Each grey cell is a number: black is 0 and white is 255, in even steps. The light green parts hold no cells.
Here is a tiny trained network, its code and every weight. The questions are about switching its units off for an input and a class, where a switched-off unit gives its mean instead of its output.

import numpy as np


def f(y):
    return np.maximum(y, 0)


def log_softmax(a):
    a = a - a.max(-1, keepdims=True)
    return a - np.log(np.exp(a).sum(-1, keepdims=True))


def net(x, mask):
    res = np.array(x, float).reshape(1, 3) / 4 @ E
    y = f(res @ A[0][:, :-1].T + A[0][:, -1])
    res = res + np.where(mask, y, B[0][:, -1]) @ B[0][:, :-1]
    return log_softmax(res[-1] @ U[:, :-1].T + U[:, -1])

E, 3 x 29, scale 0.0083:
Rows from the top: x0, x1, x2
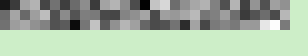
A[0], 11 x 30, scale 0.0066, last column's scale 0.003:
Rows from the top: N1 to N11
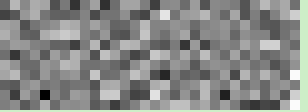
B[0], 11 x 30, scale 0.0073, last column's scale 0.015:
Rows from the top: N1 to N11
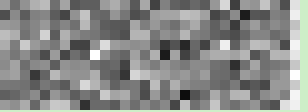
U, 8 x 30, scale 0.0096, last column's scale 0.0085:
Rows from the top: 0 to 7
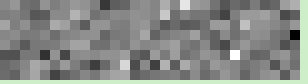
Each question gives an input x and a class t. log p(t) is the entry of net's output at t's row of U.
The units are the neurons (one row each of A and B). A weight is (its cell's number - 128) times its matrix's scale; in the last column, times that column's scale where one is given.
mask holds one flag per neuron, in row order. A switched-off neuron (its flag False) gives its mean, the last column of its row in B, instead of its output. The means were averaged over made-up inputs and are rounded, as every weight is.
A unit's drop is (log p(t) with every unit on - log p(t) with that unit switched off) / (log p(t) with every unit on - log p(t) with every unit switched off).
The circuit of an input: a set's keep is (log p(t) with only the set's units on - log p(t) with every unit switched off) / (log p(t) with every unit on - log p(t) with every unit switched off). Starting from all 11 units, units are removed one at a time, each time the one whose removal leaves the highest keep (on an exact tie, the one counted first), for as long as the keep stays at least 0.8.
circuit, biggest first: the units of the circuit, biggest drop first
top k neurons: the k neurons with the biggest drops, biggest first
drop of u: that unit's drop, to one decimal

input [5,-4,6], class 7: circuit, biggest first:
[N8]
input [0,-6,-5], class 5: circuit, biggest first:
[N5, N10]
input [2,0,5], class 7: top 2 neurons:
[N11, N8]
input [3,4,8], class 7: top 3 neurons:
[N11, N6, N8]
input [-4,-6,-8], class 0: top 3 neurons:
[N5, N4, N1]
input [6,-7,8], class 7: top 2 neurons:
[N5, N8]
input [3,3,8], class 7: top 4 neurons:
[N11, N6, N8, N4]
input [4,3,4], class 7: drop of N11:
0.1
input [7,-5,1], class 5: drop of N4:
0.0
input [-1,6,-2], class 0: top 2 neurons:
[N5, N10]
